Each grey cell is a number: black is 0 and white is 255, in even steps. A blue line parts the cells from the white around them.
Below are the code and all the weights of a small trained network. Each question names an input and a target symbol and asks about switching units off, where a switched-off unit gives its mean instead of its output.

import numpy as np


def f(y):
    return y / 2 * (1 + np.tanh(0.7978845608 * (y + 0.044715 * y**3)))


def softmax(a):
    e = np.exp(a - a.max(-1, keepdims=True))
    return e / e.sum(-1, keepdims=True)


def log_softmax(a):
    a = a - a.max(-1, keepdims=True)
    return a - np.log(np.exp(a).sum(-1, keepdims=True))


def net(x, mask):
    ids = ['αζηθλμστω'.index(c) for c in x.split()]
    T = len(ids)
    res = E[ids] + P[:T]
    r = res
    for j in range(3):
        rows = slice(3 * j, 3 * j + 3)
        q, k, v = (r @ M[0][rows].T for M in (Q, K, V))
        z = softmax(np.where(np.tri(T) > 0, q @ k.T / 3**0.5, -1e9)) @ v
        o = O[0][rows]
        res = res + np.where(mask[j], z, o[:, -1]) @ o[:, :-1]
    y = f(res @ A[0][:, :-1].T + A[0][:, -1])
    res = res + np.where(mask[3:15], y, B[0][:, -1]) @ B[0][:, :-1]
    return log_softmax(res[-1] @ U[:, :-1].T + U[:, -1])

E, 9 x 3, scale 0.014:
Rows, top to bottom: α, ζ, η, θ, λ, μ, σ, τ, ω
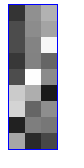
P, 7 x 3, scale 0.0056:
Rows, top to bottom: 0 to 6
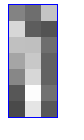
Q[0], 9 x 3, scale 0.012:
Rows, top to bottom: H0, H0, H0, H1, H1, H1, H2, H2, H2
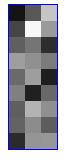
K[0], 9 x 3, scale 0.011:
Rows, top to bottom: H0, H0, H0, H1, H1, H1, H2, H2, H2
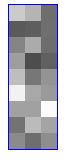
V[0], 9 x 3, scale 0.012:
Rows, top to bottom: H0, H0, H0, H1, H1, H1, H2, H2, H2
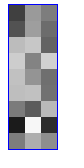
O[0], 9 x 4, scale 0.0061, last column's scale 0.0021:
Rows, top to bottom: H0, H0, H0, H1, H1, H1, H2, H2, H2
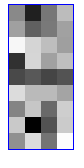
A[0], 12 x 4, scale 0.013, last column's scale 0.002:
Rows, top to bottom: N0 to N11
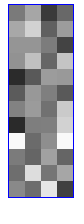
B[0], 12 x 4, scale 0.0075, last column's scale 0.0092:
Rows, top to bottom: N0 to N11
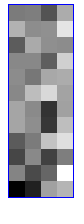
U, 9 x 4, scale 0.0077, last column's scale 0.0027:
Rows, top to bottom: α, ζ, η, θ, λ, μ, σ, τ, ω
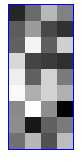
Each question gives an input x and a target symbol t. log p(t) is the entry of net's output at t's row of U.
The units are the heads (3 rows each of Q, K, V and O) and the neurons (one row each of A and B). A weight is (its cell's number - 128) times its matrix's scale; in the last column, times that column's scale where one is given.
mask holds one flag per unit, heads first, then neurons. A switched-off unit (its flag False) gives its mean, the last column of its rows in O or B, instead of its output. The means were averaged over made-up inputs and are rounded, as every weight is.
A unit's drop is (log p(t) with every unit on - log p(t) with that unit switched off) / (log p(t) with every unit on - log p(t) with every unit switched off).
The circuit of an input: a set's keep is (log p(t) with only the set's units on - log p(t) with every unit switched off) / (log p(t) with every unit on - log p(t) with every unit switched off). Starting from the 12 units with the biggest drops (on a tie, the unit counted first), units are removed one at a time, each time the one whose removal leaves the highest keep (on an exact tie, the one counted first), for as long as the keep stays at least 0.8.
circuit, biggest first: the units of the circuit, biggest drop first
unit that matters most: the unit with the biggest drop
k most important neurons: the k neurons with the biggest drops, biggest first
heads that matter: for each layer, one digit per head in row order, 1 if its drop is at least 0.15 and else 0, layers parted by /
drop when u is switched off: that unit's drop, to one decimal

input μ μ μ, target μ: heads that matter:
100
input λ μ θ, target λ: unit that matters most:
H2
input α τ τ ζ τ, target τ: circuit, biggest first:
(H2, H0)
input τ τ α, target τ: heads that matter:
111
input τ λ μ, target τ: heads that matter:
101
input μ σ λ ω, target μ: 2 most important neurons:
(N11, N10)
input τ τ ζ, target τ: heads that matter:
111
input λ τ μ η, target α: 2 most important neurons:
(N11, N8)
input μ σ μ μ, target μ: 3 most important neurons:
(N1, N8, N11)
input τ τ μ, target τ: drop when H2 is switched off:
0.5
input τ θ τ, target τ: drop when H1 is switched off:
0.2
